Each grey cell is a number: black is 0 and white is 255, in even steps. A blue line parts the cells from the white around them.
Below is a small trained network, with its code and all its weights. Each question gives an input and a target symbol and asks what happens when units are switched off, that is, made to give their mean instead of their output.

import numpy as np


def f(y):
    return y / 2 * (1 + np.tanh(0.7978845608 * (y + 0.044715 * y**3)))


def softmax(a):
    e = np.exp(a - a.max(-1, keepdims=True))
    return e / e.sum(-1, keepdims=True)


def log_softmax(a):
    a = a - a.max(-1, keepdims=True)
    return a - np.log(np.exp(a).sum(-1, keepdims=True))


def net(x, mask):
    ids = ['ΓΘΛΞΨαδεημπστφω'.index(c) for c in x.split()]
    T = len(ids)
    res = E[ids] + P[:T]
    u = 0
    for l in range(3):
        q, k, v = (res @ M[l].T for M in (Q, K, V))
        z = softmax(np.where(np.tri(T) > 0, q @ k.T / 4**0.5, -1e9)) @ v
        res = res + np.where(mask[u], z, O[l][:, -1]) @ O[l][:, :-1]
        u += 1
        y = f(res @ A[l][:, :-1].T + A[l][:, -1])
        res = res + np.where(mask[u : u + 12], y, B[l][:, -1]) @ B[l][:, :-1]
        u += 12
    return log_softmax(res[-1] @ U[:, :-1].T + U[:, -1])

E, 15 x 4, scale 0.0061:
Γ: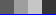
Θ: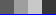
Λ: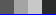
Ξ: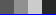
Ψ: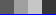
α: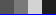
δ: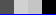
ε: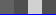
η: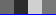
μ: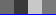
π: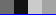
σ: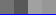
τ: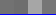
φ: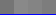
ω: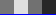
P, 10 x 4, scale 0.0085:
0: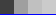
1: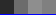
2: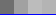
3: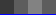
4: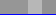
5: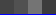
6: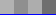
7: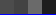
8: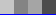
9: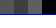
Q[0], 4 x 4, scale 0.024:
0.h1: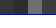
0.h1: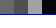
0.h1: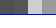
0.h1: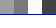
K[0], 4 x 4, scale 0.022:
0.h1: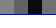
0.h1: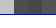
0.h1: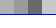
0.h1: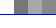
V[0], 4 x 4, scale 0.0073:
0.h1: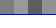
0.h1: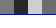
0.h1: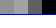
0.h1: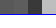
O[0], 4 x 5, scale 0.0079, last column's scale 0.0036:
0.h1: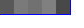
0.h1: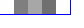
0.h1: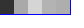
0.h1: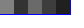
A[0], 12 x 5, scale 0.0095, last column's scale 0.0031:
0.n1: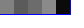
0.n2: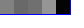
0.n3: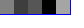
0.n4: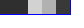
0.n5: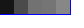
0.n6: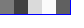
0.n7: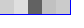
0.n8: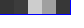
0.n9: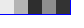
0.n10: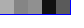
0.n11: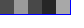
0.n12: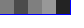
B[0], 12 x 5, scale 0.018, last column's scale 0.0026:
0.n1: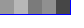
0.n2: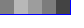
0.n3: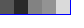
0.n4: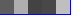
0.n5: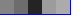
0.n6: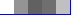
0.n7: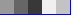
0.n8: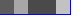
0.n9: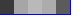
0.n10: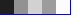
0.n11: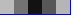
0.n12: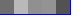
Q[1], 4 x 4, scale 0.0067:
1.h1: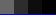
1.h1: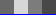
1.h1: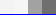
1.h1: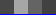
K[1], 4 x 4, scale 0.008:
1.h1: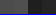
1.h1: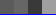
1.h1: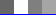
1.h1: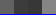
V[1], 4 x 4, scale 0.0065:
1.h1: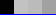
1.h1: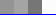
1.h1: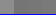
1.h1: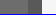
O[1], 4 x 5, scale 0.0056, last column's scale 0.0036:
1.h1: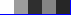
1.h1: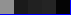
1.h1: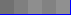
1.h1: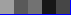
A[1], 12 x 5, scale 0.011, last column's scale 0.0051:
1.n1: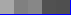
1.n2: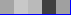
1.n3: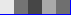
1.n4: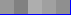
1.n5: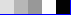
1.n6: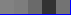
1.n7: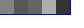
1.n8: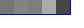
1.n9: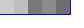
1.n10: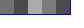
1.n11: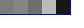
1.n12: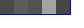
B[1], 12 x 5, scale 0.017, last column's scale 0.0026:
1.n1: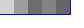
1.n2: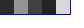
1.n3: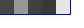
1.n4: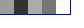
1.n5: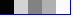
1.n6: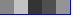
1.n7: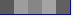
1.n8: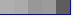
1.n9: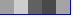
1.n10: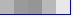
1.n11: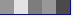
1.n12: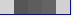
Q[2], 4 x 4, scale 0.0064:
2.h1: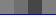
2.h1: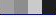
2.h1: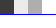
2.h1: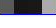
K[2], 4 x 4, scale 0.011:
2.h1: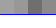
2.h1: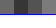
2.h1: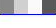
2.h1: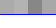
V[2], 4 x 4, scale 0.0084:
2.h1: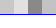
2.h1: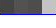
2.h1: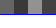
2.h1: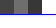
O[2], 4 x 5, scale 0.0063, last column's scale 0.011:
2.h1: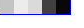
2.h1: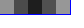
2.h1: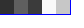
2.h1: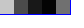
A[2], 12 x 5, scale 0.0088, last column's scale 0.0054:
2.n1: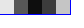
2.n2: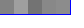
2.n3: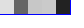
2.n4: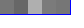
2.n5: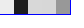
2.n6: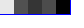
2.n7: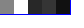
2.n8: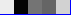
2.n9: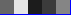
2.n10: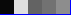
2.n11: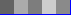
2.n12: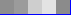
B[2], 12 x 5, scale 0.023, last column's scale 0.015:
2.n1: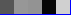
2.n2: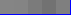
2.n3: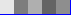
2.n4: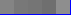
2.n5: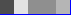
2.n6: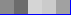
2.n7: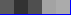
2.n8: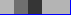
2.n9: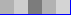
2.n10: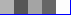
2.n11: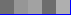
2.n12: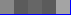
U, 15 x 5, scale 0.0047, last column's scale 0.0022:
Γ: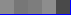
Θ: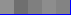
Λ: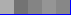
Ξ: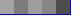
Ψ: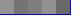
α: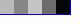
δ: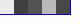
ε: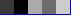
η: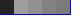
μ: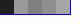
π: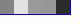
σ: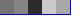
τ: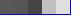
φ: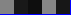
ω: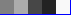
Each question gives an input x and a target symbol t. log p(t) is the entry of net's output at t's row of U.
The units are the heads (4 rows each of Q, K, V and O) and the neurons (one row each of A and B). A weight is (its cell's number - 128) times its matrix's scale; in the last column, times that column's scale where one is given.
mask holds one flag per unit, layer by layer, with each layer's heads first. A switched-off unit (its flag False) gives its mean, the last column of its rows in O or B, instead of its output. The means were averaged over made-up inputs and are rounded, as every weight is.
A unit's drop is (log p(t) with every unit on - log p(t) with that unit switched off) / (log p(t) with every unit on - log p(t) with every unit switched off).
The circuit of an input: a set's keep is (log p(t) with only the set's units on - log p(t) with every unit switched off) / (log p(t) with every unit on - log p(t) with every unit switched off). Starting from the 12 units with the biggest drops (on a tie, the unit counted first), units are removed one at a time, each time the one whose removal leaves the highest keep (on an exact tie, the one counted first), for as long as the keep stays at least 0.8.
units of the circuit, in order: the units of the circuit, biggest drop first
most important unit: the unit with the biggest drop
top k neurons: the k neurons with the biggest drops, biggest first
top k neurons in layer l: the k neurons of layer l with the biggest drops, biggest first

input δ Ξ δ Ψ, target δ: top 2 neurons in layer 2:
2.n1, 2.n10
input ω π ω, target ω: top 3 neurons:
2.n1, 0.n7, 0.n3
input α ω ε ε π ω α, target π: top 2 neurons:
2.n5, 0.n7
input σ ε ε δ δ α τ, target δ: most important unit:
1.n5
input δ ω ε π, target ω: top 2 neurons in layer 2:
2.n1, 2.n9
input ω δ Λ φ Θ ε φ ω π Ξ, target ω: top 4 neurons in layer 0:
0.n11, 0.n5, 0.n8, 0.n4
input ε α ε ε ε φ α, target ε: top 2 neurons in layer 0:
0.n3, 0.n5
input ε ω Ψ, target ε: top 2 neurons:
0.n3, 2.n9
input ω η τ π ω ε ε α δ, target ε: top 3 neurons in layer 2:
2.n9, 2.n5, 2.n8
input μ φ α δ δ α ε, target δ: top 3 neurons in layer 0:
0.n6, 0.n3, 0.n5
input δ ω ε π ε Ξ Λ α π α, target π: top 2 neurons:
2.n5, 0.n3
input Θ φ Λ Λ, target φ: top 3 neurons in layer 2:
2.n8, 2.n5, 2.n9
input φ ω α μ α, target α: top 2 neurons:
0.n3, 1.n5
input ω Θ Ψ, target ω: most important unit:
1.h1
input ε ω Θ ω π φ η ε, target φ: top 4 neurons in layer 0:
0.n3, 0.n5, 0.n4, 0.n8
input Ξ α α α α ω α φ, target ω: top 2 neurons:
2.n1, 0.n5
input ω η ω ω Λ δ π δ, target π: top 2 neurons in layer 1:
1.n10, 1.n2
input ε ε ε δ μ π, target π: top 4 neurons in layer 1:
1.n10, 1.n2, 1.n3, 1.n5
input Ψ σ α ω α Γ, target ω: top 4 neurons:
0.n5, 2.n1, 1.n12, 2.n9
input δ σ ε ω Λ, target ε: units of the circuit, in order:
2.n9
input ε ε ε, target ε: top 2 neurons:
0.n3, 2.n9
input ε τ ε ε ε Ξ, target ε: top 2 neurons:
0.n7, 2.n9
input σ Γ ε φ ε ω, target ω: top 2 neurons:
2.n1, 0.n5
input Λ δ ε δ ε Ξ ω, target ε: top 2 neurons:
0.n6, 0.n3
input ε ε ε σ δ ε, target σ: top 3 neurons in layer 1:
1.n12, 1.n5, 1.n2
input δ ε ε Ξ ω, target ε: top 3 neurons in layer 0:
0.n6, 0.n3, 0.n5
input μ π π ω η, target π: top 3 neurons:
2.n5, 1.n10, 2.n3
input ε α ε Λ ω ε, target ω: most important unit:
2.n1
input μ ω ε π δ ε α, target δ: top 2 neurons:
1.n5, 0.n3
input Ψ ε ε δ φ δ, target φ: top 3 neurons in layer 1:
1.n3, 1.n12, 1.n2
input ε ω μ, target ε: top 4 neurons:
0.n3, 0.n6, 1.n5, 2.n9
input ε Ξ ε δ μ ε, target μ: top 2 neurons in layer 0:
0.n3, 0.n7
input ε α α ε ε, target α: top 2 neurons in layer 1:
1.n5, 1.n3
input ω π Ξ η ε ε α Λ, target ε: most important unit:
0.h1
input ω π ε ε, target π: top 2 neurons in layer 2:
2.n5, 2.n3
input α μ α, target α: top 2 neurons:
0.n3, 2.n10
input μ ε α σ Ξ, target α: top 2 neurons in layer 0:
0.n3, 0.n5
